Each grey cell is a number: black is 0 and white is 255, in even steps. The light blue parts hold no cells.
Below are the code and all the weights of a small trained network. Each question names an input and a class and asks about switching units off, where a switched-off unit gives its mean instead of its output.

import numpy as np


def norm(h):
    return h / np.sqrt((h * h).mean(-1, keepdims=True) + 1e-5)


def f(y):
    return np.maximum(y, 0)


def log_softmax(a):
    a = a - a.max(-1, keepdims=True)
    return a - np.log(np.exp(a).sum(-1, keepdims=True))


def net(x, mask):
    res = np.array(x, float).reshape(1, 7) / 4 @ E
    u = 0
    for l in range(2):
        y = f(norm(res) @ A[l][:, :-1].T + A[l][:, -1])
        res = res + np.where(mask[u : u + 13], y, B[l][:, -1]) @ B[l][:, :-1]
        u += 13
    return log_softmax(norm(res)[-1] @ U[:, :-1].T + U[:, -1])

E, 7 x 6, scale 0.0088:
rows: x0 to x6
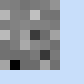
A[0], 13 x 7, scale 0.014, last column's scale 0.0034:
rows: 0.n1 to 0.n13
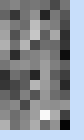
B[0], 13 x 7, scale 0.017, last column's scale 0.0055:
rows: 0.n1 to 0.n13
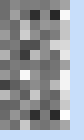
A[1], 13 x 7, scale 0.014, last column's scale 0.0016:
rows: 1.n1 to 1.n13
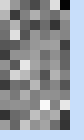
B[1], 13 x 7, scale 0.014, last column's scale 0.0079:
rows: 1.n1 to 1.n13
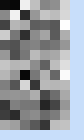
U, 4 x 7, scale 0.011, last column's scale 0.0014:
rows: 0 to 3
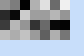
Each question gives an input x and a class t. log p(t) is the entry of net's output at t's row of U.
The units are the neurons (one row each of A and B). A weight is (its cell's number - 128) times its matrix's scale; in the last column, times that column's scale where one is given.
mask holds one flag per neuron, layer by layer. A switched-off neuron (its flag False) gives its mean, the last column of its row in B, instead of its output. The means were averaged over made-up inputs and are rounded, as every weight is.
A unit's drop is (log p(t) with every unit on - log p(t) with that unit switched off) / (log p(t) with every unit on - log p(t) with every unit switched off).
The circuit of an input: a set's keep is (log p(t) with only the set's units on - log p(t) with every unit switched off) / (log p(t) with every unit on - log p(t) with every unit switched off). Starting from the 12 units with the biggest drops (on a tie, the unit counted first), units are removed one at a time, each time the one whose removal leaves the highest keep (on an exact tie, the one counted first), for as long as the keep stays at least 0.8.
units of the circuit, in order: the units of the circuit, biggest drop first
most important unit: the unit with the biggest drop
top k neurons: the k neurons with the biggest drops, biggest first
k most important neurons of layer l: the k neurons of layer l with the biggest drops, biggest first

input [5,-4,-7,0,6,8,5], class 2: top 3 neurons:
[0.n2, 1.n3, 1.n8]
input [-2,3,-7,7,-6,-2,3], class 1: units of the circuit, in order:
[1.n1]
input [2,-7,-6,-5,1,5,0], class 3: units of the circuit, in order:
[0.n8, 1.n7]
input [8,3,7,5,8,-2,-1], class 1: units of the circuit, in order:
[0.n5, 1.n1]
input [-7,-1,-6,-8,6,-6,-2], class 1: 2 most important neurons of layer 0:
[0.n9, 0.n2]
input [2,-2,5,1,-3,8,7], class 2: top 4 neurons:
[0.n2, 1.n3, 1.n8, 1.n6]
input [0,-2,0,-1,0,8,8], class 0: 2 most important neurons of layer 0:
[0.n6, 0.n10]
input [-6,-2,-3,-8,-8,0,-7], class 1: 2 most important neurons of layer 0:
[0.n11, 0.n2]
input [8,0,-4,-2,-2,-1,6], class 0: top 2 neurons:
[0.n6, 1.n2]
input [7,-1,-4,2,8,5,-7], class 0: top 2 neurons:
[0.n12, 0.n2]
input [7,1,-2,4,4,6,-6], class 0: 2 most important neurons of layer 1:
[1.n8, 1.n4]
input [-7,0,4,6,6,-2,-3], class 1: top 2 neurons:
[1.n1, 0.n5]
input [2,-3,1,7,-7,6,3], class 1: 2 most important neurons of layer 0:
[0.n5, 0.n12]
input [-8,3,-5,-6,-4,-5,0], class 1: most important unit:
0.n9
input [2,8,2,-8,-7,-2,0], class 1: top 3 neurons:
[0.n9, 0.n8, 1.n12]
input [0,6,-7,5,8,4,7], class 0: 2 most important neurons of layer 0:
[0.n6, 0.n8]
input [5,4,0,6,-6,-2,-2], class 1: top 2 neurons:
[1.n1, 0.n8]
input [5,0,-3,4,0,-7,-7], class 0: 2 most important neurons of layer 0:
[0.n2, 0.n12]
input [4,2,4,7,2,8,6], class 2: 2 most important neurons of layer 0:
[0.n2, 0.n9]
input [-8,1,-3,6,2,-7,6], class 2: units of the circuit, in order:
[0.n12]
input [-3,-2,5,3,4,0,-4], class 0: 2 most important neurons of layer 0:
[0.n12, 0.n2]
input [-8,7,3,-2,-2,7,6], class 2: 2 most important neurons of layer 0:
[0.n2, 0.n8]
